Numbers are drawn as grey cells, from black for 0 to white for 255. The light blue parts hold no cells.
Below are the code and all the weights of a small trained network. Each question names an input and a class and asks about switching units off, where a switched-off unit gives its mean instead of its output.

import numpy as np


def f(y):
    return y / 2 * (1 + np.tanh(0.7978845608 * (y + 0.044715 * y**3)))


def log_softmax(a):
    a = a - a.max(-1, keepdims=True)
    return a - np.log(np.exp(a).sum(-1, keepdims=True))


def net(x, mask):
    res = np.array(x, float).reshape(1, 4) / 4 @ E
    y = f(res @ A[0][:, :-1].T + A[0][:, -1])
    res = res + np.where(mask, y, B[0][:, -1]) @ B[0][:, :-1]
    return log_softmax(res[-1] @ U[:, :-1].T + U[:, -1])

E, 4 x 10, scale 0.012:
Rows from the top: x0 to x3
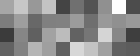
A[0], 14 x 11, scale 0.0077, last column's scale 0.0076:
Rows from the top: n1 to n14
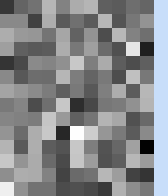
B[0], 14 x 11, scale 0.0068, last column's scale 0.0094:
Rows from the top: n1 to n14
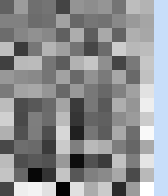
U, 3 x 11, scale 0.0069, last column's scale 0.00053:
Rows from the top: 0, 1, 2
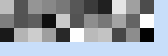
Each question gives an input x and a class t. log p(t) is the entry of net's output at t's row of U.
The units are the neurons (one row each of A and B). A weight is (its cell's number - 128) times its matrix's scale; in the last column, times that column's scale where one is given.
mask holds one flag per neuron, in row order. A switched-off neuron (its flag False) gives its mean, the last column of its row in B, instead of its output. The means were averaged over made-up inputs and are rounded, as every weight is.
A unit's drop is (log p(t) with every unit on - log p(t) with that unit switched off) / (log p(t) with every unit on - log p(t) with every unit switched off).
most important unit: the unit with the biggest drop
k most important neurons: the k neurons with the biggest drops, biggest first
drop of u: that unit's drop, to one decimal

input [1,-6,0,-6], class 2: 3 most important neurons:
[n14, n12, n10]
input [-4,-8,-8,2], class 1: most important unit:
n11
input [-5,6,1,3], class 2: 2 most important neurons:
[n5, n8]
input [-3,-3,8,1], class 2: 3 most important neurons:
[n5, n10, n12]
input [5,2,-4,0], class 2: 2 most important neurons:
[n14, n8]
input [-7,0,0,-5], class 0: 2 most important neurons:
[n4, n11]
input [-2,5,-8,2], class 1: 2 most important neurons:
[n11, n7]
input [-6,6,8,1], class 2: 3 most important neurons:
[n5, n10, n12]
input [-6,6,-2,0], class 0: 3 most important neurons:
[n4, n13, n10]
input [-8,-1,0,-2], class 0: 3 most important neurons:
[n4, n11, n13]
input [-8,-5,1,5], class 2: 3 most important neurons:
[n5, n1, n8]
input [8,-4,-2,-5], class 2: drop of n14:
0.7
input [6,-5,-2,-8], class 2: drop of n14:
0.7
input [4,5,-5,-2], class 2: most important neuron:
[n14]
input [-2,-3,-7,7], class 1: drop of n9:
0.0
